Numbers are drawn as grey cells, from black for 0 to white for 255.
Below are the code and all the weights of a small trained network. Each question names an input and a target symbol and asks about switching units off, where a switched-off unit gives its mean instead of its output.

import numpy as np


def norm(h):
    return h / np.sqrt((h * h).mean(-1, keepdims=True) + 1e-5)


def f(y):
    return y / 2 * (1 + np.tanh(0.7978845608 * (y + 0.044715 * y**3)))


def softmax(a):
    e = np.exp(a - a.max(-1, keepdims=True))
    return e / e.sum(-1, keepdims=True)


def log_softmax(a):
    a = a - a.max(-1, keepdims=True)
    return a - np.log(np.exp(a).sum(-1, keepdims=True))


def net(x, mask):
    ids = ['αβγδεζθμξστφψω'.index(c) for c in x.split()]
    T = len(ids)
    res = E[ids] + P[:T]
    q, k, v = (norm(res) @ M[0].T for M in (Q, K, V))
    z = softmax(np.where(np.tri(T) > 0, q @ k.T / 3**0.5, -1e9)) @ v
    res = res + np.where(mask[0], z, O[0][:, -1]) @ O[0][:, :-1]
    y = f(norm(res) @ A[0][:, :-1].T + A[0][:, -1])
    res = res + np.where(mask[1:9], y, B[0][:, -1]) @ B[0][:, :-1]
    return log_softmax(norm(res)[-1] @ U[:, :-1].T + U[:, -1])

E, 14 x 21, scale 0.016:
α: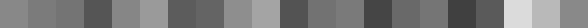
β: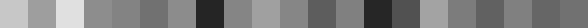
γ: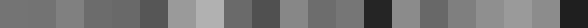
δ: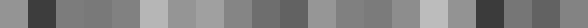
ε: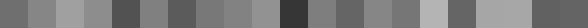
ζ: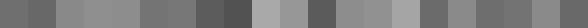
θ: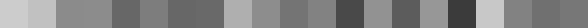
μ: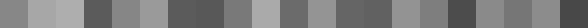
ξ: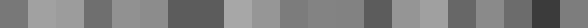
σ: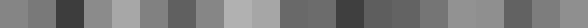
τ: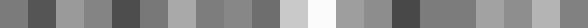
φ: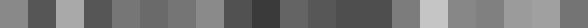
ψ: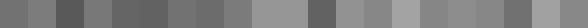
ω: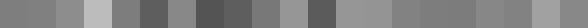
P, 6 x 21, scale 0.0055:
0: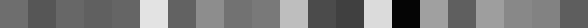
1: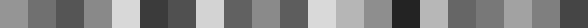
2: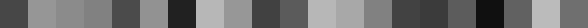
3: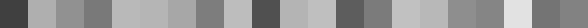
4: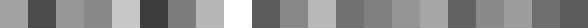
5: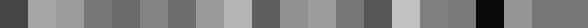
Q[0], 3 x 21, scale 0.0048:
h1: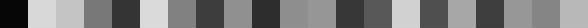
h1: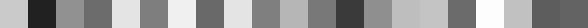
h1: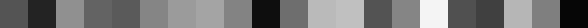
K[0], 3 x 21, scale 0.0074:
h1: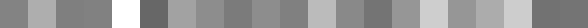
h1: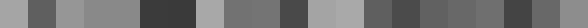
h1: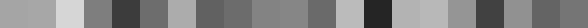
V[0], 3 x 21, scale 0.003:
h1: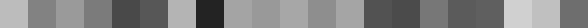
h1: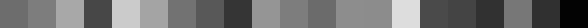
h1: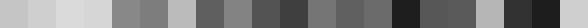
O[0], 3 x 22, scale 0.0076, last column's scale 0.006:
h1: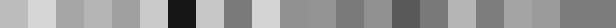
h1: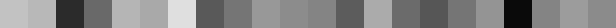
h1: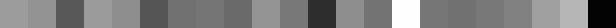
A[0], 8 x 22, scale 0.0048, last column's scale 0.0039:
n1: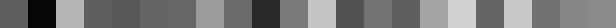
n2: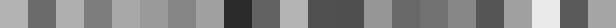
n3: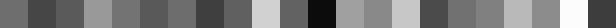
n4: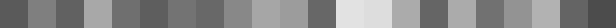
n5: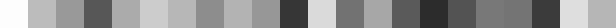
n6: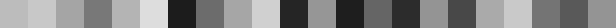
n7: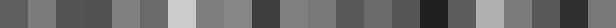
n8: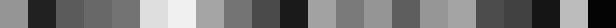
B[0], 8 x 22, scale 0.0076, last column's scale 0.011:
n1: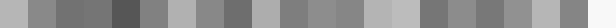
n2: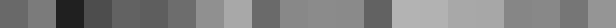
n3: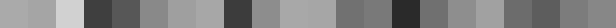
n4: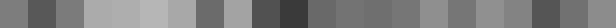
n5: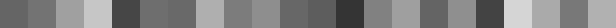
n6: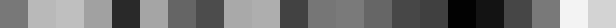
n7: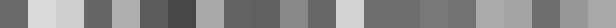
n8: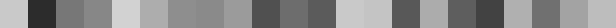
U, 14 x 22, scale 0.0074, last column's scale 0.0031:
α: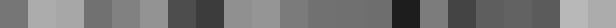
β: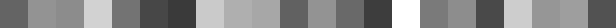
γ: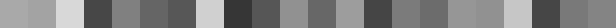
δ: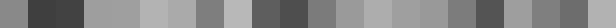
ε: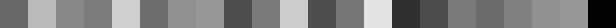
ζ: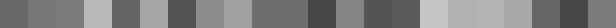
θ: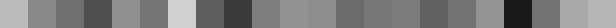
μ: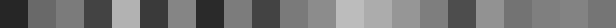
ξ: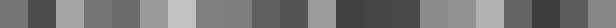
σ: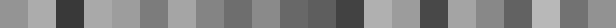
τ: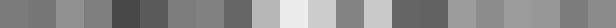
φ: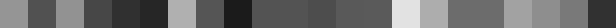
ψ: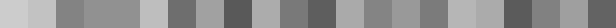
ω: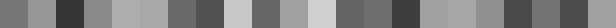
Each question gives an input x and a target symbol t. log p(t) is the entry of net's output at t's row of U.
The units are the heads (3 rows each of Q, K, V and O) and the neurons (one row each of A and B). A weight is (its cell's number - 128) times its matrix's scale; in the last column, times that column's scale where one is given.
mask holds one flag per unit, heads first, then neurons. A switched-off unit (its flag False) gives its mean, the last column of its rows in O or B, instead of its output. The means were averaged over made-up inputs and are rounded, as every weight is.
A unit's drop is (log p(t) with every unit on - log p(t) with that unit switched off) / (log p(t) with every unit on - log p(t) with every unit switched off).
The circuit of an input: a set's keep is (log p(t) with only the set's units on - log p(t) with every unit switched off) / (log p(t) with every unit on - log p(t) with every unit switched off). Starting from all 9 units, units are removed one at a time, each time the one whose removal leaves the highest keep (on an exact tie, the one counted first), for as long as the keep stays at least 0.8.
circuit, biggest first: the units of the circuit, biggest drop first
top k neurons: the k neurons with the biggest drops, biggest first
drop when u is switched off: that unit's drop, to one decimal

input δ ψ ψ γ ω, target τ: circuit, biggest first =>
[h1 n8 n1]
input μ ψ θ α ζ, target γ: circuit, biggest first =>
[h1 n3]
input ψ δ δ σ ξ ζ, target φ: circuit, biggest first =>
[h1 n6]
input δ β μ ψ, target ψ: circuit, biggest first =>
[h1 n3]
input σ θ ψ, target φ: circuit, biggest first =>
[h1 n6 n3]
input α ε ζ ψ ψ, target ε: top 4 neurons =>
[n7 n6 n1 n5]
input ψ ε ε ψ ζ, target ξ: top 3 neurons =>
[n3 n4 n1]
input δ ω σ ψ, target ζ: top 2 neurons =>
[n4 n6]
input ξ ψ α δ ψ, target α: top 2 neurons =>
[n6 n1]
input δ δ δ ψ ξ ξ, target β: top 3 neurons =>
[n5 n8 n3]
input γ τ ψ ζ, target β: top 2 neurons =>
[n2 n8]
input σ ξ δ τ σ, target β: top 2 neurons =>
[n8 n6]
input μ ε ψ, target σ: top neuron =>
[n6]
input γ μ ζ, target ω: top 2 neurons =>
[n1 n6]
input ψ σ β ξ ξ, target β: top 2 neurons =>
[n5 n8]
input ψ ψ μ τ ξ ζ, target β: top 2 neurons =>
[n8 n2]
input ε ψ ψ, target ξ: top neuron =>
[n4]
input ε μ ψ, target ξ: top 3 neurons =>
[n4 n3 n6]
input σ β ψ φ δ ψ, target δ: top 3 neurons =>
[n4 n6 n5]
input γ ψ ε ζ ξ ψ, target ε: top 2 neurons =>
[n6 n7]
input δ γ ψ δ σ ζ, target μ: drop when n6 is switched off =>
0.3
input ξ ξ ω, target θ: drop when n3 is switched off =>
0.4
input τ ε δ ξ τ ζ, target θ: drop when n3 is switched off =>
0.3
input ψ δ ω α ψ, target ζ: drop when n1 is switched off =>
0.4
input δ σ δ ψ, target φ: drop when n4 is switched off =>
0.1
